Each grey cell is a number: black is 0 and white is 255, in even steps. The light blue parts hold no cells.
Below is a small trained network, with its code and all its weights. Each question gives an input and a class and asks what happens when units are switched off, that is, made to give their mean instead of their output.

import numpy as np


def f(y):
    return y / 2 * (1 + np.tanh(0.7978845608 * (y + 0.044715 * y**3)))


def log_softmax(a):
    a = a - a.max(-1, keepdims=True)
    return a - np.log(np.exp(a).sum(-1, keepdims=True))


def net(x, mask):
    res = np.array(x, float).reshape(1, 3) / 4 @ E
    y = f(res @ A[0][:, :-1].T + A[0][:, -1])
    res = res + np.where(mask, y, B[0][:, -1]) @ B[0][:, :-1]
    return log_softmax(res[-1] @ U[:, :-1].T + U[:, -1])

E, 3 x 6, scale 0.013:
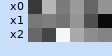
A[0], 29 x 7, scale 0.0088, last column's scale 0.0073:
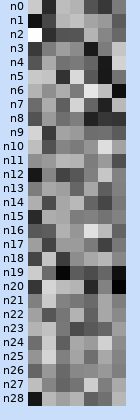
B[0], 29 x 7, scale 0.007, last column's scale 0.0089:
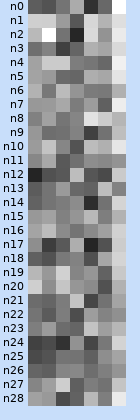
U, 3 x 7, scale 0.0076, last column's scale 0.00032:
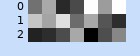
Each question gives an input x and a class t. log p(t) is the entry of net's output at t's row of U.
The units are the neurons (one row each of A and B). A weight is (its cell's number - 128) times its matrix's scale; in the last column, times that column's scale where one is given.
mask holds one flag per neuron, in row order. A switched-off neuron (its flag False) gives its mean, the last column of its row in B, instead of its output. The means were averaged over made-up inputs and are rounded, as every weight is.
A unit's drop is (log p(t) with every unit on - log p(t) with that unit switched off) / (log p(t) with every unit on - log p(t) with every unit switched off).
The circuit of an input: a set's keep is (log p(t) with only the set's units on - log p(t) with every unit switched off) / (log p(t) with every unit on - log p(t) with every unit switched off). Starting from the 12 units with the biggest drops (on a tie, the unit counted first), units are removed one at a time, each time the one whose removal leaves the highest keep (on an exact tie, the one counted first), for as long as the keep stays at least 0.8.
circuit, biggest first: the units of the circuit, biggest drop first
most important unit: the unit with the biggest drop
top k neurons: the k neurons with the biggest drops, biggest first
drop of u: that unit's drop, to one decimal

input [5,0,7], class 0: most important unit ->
n3
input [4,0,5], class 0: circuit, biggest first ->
[n3 n28]
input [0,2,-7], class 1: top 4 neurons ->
[n19 n4 n3 n28]
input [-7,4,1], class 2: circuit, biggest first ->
[n0 n17]
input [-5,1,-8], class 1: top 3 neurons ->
[n19 n27 n3]
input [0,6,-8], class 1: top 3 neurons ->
[n19 n4 n7]
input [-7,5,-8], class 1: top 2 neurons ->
[n19 n4]
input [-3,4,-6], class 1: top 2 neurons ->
[n19 n4]
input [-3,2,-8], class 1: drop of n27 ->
0.2
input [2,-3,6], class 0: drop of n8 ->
-0.1
